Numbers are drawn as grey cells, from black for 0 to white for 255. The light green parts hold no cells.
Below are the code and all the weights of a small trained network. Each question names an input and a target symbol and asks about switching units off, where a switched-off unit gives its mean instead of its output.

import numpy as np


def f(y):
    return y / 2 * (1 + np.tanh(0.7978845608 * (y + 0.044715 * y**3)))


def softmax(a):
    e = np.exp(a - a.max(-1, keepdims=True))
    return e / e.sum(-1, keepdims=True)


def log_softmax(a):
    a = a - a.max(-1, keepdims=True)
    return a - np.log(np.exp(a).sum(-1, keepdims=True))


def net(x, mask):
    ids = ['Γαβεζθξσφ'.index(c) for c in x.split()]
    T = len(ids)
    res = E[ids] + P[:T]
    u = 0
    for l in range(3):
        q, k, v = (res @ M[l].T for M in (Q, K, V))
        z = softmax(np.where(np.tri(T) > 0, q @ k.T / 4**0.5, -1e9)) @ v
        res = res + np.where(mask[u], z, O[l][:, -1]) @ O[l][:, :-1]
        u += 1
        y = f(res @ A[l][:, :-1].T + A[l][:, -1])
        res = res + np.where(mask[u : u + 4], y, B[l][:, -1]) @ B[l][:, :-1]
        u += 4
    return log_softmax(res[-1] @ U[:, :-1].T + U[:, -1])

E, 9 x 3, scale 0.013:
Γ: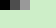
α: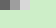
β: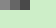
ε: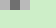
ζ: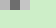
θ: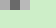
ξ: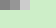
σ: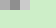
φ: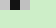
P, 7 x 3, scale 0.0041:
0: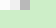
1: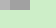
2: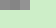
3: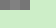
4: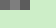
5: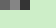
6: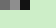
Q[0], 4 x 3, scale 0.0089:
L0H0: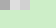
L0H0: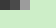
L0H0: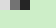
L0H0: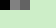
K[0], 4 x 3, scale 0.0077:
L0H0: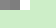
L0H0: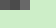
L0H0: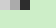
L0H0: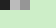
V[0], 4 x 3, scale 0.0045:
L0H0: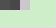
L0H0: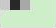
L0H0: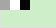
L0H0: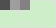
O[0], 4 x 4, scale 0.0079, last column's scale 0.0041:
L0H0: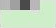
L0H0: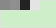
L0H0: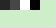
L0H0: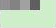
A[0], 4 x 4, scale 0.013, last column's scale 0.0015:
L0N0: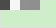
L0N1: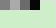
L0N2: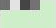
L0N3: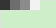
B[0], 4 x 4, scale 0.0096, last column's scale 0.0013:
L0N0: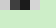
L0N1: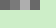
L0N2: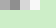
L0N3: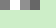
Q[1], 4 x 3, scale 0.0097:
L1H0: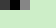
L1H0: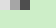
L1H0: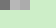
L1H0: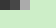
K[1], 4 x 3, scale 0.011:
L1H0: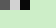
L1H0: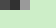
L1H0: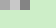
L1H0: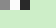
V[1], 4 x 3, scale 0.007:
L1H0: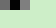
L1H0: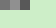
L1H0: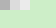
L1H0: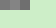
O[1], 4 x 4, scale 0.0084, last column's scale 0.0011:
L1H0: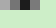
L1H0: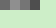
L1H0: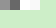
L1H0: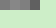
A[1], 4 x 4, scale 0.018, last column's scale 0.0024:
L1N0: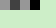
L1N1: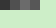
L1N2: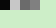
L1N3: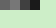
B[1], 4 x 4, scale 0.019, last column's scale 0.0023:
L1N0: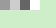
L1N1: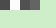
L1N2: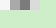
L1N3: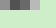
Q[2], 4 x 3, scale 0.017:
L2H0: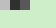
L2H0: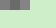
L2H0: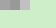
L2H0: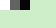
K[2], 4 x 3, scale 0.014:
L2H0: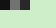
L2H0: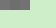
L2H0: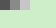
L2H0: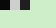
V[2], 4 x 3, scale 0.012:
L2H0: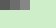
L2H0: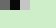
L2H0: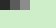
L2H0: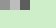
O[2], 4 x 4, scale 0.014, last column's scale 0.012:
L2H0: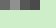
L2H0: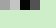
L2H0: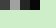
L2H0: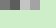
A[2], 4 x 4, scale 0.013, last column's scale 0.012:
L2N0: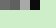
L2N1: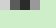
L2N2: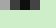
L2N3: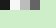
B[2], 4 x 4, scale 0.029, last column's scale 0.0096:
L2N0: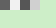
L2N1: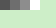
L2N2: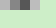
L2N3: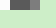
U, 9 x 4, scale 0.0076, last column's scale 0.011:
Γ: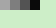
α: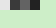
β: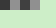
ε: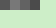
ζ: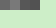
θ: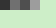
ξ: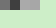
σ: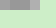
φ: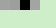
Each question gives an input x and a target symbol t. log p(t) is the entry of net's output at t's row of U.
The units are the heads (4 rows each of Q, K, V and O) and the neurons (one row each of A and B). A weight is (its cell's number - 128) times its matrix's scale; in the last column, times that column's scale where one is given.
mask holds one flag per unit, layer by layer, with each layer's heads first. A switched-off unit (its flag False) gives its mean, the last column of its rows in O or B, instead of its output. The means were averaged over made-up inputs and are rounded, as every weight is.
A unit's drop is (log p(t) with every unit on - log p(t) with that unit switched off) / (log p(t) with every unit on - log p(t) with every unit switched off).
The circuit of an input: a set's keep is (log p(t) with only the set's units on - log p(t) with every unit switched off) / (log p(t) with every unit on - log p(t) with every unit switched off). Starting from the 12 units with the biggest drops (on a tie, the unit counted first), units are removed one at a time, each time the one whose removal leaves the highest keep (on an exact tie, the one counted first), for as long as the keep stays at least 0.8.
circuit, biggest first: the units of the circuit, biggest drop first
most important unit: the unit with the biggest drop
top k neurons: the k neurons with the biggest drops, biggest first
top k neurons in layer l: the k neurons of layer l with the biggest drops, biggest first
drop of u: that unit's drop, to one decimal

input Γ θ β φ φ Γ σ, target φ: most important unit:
L0N3
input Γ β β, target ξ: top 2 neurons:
(L1N1; L1N0)
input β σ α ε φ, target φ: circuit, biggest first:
(L2H0; L1N0; L0H0)
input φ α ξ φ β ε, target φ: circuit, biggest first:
(L1N2; L2H0; L1N0)
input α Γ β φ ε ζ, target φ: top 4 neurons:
(L1N2; L1N0; L0N3; L2N2)
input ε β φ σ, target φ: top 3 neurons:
(L1N2; L1N0; L2N2)
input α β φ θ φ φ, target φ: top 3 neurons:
(L2N2; L1N0; L1N2)
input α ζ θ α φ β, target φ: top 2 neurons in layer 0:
(L0N2; L0N3)
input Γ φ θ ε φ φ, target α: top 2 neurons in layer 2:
(L2N2; L2N0)
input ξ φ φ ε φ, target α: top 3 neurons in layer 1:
(L1N3; L1N2; L1N1)
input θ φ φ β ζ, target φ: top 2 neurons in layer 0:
(L0N2; L0N3)
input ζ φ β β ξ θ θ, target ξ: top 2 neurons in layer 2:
(L2N0; L2N2)
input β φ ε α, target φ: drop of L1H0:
0.2
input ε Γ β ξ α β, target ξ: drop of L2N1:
-0.2
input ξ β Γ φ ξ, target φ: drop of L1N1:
-0.1
